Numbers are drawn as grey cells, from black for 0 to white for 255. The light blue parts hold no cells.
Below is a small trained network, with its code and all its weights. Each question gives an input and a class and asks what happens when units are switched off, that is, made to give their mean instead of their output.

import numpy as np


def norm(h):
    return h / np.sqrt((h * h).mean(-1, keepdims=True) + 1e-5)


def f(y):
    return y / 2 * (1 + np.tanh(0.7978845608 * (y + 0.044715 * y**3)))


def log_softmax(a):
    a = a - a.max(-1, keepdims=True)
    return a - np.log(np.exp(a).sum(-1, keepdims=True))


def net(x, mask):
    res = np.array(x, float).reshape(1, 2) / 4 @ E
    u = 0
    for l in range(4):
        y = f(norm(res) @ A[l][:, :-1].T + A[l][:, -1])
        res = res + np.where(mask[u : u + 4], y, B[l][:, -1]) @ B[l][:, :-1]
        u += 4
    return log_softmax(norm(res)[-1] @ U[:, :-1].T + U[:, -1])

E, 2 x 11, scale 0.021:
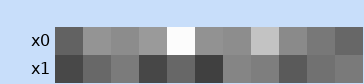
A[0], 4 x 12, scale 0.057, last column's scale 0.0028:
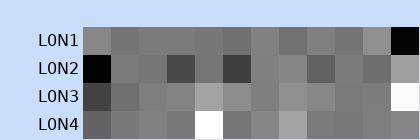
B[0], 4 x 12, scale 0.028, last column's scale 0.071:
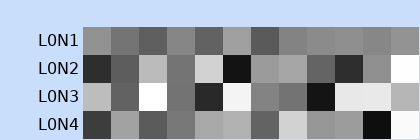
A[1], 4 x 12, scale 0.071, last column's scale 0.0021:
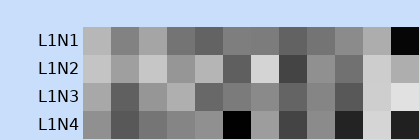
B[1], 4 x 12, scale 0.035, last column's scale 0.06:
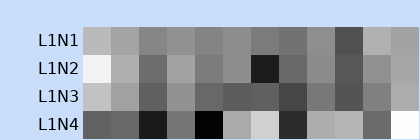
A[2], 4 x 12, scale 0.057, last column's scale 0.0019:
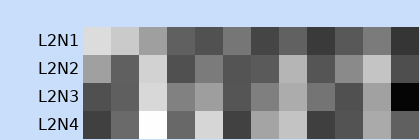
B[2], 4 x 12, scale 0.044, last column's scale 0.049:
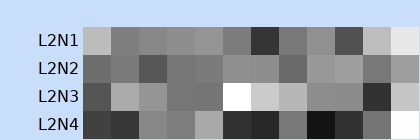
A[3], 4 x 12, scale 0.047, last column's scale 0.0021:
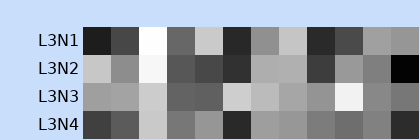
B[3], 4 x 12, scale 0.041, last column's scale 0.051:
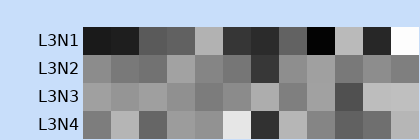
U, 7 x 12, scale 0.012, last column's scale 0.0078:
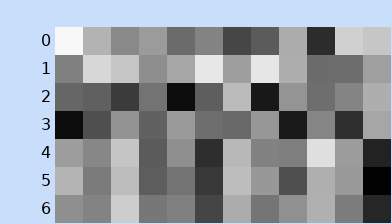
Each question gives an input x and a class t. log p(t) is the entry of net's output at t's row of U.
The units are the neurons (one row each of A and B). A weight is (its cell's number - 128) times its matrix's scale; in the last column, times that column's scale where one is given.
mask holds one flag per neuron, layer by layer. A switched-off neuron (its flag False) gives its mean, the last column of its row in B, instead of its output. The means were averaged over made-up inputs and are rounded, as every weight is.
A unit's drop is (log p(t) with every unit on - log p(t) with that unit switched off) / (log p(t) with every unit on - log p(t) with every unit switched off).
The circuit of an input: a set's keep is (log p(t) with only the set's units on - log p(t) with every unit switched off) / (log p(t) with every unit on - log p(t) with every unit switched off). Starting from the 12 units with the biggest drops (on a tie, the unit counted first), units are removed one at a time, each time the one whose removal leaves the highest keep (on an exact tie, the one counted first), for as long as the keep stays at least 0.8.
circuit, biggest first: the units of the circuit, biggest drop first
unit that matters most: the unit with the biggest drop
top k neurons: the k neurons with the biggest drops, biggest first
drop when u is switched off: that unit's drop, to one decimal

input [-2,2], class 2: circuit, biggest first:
L0N4, L1N4
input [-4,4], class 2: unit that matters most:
L0N4
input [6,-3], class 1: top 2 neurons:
L0N2, L2N4
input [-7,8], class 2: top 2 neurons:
L0N4, L1N4
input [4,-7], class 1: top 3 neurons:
L2N4, L0N2, L3N1
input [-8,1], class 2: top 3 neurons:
L0N3, L0N4, L1N4
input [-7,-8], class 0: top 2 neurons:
L0N4, L0N2
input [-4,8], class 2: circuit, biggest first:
L1N4, L0N4
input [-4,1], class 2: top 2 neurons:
L0N4, L0N3
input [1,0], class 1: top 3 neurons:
L0N2, L2N4, L0N4
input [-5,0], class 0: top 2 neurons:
L0N2, L0N4
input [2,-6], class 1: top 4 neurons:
L2N4, L0N2, L3N1, L1N4
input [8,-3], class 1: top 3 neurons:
L0N2, L2N4, L3N1
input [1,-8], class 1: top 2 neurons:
L2N4, L3N1
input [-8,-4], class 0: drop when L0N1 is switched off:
0.0
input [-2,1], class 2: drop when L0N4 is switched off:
1.3
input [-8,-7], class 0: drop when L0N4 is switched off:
0.8
